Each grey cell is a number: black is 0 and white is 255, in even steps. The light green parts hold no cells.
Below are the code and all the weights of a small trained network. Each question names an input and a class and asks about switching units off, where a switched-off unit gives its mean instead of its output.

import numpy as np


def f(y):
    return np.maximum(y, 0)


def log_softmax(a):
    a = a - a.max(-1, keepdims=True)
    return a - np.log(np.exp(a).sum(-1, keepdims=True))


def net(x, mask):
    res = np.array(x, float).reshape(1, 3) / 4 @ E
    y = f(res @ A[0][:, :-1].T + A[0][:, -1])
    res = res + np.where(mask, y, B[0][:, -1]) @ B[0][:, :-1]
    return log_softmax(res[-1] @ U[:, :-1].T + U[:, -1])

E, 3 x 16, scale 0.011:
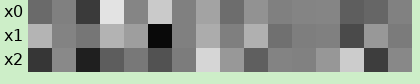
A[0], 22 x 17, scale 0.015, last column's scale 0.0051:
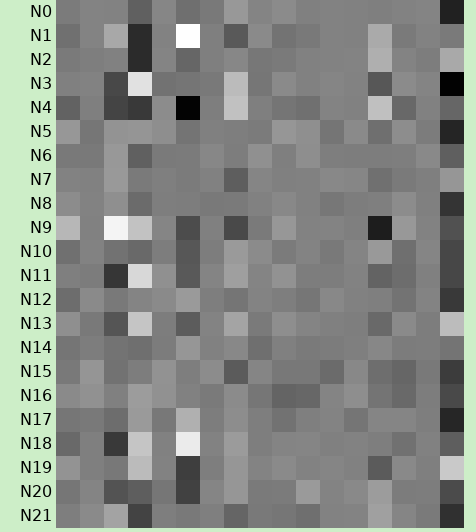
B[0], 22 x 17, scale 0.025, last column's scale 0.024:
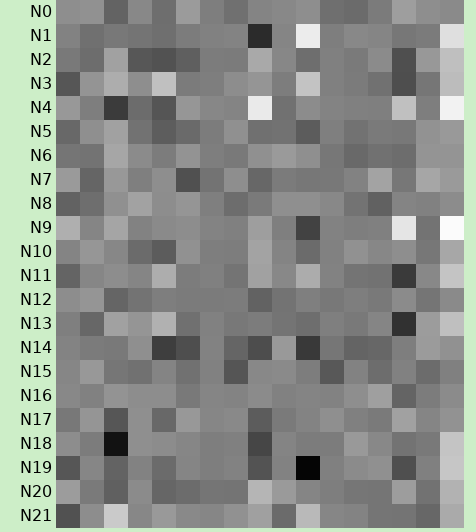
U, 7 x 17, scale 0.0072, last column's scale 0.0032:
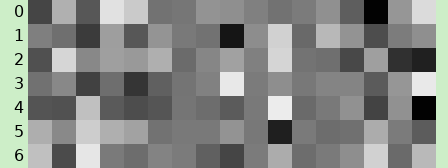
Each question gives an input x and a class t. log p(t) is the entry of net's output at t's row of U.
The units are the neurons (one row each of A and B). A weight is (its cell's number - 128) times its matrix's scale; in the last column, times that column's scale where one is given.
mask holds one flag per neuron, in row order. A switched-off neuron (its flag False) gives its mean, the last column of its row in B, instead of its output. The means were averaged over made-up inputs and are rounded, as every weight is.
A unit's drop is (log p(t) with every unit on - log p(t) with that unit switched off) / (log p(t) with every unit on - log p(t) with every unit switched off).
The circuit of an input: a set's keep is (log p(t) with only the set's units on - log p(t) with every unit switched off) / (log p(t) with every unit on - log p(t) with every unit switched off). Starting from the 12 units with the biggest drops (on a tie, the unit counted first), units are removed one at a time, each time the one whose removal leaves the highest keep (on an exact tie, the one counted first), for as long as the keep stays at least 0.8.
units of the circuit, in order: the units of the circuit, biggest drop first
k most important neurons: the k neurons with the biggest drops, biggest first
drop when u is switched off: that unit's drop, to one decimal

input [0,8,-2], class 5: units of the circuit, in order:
(N9)
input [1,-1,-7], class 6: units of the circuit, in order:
(N19, N11)
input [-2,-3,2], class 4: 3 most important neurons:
(N9, N4, N1)
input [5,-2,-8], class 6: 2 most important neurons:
(N9, N19)
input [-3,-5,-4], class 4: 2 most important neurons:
(N1, N9)
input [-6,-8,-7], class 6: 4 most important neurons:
(N9, N11, N3, N13)
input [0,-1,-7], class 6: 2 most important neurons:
(N19, N13)
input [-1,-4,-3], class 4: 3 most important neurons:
(N9, N18, N1)
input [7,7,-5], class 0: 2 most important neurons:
(N3, N11)
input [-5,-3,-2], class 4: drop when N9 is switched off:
0.2
